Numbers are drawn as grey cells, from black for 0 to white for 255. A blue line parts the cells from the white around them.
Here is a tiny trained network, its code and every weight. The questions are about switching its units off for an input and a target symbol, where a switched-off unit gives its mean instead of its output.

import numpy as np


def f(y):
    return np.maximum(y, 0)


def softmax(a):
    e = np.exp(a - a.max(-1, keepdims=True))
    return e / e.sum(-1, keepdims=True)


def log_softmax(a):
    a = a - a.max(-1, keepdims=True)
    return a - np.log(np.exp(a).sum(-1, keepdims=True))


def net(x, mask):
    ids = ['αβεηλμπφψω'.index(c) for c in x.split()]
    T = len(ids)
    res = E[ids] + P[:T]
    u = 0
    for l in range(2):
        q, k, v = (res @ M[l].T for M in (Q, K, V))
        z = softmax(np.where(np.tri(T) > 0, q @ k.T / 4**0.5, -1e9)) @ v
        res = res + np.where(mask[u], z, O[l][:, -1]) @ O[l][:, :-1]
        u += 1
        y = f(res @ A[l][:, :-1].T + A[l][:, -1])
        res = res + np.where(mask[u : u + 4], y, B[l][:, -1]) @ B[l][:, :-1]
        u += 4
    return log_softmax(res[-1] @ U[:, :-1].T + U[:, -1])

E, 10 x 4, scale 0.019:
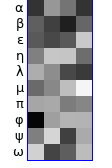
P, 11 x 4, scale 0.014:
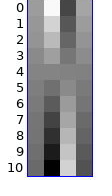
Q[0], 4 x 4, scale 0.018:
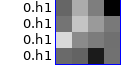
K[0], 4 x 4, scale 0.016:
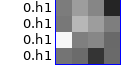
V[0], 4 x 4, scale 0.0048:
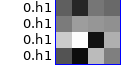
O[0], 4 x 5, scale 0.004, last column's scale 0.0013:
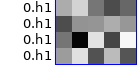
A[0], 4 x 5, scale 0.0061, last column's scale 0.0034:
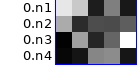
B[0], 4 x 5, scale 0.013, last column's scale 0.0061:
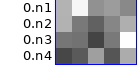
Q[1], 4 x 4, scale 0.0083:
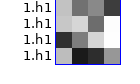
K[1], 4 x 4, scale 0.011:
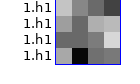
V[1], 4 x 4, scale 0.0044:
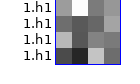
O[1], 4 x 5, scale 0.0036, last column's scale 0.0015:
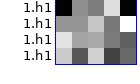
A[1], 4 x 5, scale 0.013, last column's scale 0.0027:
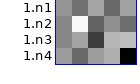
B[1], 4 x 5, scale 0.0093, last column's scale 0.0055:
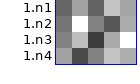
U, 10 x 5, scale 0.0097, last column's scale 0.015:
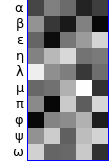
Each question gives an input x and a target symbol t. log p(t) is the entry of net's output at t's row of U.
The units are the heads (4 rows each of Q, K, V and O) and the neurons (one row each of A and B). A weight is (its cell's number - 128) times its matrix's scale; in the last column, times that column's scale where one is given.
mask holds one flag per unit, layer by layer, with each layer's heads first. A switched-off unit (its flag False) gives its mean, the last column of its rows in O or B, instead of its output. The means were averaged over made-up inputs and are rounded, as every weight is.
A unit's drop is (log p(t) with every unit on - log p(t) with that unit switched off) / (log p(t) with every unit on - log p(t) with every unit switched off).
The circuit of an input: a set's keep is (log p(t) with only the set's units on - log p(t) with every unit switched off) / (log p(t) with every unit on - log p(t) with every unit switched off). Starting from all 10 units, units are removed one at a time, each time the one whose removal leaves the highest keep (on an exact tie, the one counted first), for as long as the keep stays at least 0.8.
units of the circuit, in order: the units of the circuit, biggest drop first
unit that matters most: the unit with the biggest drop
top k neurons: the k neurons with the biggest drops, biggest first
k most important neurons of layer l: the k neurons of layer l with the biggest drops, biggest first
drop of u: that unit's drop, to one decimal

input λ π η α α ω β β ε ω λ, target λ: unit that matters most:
0.n2
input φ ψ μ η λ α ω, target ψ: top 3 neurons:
0.n1, 1.n3, 0.n4
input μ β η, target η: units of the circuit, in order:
0.h1, 1.n3, 0.n3
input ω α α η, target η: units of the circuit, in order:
1.n3, 0.n3
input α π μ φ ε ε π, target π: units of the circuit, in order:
0.h1, 1.n3
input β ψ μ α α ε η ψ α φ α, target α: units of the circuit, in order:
0.h1, 0.n3
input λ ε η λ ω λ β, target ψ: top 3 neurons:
1.n3, 0.n1, 0.n2
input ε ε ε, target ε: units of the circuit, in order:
0.h1, 0.n4
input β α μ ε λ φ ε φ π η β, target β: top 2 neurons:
0.n3, 0.n2
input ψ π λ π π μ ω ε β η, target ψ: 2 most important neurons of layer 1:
1.n1, 1.n2
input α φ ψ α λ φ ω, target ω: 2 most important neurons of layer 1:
1.n4, 1.n2
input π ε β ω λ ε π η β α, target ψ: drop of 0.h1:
2.1
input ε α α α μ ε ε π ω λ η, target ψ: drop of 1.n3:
-0.2
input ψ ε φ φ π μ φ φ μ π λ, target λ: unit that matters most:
0.h1
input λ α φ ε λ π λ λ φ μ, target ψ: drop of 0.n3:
-0.2
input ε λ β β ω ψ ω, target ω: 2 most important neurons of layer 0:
0.n2, 0.n4
